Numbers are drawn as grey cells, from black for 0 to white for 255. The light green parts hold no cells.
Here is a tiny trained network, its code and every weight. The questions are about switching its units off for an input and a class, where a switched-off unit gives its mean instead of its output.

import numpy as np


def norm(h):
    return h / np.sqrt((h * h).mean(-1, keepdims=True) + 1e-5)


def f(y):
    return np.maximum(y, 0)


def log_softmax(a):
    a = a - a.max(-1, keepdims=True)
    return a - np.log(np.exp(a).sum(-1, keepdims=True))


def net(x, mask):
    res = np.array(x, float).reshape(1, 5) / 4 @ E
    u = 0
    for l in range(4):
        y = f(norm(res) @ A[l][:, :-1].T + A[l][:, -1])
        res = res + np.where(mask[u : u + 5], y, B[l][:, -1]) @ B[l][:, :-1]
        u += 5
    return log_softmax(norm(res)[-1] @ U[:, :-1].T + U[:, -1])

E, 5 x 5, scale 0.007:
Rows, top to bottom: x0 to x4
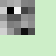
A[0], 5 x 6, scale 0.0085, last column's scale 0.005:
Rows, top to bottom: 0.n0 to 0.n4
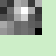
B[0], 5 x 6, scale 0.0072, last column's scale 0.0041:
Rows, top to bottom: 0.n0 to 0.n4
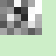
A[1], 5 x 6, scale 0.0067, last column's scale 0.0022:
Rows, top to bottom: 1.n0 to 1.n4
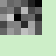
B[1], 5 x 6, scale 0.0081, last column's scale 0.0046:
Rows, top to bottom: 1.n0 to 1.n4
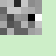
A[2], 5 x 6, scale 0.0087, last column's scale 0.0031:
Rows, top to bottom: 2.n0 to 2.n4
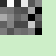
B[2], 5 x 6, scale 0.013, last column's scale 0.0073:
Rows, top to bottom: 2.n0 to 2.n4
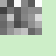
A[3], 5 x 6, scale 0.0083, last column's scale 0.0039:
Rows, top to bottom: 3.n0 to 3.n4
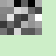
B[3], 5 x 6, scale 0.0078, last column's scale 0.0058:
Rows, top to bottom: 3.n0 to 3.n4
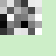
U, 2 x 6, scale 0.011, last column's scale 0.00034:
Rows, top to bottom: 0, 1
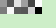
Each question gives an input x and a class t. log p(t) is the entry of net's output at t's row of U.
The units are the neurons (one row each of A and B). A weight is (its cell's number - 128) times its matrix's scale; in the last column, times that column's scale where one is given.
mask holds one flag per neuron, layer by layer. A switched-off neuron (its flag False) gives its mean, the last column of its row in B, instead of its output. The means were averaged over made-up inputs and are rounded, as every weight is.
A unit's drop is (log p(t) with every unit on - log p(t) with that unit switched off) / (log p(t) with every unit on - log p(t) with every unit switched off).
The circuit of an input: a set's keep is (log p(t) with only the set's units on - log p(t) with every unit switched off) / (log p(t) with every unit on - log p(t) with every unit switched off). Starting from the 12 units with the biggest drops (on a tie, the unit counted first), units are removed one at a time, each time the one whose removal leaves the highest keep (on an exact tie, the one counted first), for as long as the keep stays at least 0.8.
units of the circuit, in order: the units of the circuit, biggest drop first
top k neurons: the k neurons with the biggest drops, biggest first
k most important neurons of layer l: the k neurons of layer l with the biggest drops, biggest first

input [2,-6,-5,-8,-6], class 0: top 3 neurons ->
(2.n0 2.n2 0.n0)
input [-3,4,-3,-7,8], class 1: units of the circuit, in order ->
(2.n0)
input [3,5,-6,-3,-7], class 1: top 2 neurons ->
(0.n1 2.n0)
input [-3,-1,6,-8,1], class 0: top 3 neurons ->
(0.n1 0.n2 1.n1)
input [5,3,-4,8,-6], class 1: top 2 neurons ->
(0.n1 2.n0)
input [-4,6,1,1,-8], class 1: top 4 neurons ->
(0.n1 2.n0 0.n2 1.n2)
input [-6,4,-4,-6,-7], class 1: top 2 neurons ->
(0.n1 2.n0)
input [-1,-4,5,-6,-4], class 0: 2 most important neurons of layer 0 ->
(0.n0 0.n3)
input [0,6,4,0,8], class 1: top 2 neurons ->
(2.n0 1.n0)
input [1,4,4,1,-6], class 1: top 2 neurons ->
(0.n1 2.n0)
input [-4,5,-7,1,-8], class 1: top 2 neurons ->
(0.n1 2.n0)
